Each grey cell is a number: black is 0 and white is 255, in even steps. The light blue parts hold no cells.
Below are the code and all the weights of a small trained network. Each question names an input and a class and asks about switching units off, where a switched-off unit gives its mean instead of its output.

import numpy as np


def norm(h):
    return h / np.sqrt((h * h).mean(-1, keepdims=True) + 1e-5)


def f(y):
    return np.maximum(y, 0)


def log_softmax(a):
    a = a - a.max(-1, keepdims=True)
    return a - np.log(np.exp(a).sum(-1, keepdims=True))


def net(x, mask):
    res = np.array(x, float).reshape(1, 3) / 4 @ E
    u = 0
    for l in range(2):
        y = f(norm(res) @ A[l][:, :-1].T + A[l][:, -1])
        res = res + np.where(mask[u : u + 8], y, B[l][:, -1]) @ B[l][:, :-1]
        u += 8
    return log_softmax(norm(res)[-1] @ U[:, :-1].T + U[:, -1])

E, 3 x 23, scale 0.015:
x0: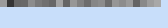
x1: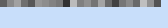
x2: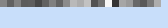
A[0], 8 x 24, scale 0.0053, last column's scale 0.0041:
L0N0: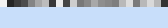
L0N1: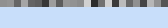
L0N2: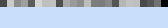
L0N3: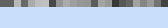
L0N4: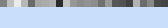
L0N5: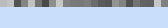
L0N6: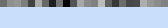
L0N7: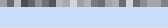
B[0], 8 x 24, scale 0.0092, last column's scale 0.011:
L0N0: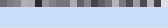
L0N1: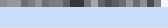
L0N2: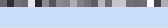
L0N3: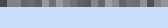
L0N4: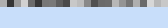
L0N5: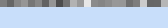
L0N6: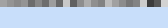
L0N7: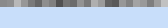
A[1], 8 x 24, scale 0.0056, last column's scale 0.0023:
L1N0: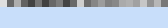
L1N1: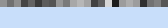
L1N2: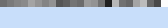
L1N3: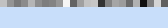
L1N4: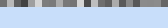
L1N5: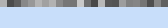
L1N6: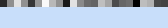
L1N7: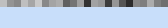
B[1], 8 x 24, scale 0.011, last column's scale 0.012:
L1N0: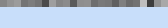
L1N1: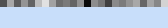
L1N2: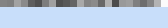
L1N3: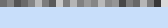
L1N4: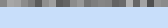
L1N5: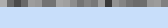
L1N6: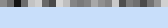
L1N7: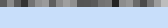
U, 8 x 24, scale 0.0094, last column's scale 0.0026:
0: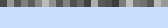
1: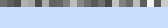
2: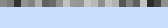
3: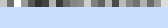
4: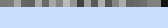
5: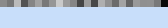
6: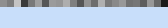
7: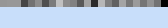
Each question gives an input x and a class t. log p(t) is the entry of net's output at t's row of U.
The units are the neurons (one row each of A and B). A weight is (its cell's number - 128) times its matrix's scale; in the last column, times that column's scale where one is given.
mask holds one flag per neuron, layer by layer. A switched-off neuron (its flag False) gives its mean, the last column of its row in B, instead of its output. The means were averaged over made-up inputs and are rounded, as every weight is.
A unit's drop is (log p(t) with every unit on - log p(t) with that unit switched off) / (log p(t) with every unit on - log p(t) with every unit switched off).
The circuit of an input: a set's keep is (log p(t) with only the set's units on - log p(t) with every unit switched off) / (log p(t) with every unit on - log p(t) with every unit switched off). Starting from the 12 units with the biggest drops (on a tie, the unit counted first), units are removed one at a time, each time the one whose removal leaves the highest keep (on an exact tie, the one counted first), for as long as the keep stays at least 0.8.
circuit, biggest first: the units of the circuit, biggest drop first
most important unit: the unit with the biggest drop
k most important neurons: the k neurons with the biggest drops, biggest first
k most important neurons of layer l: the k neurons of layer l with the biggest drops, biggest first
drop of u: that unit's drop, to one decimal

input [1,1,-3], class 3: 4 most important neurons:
(L1N2; L1N1; L1N6; L0N6)
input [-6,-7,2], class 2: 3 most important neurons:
(L1N3; L0N0; L0N1)
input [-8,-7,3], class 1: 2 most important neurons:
(L0N4; L0N2)
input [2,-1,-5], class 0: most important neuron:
(L1N7)
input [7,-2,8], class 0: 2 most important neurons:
(L1N1; L0N1)
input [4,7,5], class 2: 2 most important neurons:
(L1N6; L0N6)
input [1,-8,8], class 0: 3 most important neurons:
(L1N1; L0N6; L1N6)
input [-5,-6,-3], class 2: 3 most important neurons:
(L1N3; L0N0; L1N1)
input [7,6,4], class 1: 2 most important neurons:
(L0N0; L1N3)
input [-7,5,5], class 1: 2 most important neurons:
(L0N2; L0N4)
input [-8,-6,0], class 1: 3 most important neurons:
(L0N4; L0N2; L0N6)
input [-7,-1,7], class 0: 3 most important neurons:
(L1N1; L0N1; L0N0)
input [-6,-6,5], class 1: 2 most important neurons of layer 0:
(L0N2; L0N6)
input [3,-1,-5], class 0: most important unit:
L1N7
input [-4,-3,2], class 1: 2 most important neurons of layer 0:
(L0N2; L0N6)
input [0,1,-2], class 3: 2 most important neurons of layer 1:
(L1N1; L1N6)
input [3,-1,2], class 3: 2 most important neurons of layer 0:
(L0N7; L0N1)
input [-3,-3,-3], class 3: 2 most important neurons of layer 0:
(L0N5; L0N0)
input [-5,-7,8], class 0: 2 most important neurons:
(L1N1; L0N1)
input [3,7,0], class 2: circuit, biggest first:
(L1N6)
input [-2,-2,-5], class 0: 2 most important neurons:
(L1N7; L0N6)
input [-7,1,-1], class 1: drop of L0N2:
0.1
